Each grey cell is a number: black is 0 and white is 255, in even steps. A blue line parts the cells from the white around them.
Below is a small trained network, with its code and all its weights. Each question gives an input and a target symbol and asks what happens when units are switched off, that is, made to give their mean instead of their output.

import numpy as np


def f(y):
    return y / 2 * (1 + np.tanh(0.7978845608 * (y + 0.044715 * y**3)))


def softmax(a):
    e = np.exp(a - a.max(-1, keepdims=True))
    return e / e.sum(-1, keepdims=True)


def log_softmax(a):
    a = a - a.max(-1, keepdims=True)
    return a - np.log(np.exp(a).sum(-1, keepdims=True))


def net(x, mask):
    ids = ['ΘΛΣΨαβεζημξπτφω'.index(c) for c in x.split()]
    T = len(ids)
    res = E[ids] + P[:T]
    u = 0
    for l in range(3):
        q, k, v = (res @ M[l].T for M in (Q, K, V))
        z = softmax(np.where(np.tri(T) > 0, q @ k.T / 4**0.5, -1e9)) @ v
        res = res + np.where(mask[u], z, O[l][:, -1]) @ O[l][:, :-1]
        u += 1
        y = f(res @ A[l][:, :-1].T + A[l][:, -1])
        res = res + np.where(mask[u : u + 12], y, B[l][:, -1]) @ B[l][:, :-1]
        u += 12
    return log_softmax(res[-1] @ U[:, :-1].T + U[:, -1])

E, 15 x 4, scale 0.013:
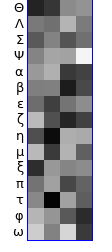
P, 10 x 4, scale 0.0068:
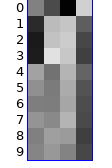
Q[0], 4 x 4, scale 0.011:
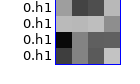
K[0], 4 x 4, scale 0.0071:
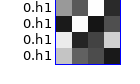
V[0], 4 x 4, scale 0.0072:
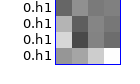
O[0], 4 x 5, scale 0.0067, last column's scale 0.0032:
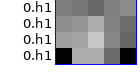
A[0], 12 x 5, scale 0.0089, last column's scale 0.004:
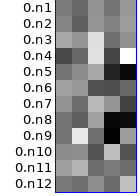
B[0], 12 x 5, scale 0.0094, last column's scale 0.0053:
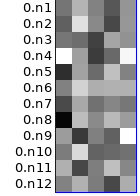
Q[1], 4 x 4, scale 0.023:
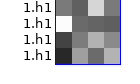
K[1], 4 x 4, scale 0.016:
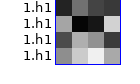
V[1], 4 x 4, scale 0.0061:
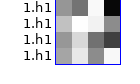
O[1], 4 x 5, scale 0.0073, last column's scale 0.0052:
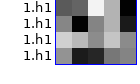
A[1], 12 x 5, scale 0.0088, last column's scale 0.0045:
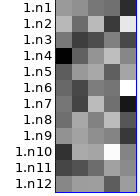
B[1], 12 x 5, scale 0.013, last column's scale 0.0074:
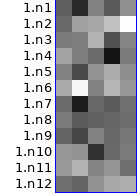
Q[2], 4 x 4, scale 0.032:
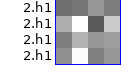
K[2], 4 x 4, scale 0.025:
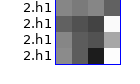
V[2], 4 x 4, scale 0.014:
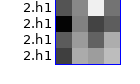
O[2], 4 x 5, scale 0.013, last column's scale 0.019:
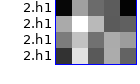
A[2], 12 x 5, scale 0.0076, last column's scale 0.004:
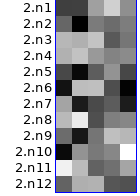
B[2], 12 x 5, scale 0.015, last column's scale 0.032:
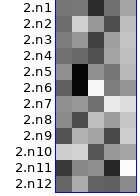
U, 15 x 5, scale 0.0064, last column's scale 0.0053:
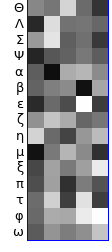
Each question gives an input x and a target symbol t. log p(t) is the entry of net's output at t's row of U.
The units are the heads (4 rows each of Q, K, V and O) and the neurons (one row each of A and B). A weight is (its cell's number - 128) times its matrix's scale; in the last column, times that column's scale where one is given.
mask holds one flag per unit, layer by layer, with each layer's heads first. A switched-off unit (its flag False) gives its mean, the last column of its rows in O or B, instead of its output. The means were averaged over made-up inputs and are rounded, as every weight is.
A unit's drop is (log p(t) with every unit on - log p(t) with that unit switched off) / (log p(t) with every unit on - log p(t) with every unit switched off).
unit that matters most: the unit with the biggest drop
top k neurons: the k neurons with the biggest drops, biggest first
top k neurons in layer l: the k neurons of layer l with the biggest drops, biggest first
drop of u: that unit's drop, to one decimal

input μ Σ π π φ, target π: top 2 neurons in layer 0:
(0.n4; 0.n9)
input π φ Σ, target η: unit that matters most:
0.n4
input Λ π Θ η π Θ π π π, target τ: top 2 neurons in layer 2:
(2.n11; 2.n10)
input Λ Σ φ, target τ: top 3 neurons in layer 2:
(2.n11; 2.n10; 2.n5)
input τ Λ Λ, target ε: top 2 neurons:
(2.n6; 2.n10)
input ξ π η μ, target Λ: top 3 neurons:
(2.n11; 1.n2; 0.n4)
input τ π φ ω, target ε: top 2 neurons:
(2.n6; 2.n10)
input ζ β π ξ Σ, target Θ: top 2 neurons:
(2.n2; 2.n7)
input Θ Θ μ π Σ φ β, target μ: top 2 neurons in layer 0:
(0.n4; 0.n6)
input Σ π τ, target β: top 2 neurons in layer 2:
(2.n11; 2.n7)
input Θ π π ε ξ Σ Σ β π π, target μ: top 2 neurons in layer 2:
(2.n8; 2.n6)
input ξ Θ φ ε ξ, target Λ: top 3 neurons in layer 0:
(0.n4; 0.n9; 0.n6)
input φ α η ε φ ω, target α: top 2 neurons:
(2.n5; 2.n7)
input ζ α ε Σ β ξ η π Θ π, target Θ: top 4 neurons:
(2.n2; 2.n7; 2.n9; 2.n5)
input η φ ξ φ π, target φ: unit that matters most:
2.n11
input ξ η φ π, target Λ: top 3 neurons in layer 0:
(0.n4; 0.n9; 0.n6)
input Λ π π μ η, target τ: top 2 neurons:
(2.n11; 0.n4)
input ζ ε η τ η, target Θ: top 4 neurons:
(2.n2; 2.n7; 2.n9; 2.n5)
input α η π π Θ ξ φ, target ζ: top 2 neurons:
(2.n7; 2.n2)
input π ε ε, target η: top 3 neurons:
(0.n4; 2.n9; 1.n2)
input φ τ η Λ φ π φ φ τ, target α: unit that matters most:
2.n5
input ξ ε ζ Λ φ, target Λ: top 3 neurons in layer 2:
(2.n11; 2.n3; 2.n5)
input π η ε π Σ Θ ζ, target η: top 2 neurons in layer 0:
(0.n4; 0.n8)
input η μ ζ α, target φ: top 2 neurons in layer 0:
(0.n8; 0.n6)
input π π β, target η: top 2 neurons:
(0.n4; 2.n9)
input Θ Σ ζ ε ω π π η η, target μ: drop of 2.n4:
0.0
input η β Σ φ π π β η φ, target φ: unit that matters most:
2.n11
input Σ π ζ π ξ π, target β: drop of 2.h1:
0.8
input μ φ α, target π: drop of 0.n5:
0.1
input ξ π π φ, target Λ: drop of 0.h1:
0.5
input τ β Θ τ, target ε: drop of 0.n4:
0.7
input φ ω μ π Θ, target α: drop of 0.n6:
0.2
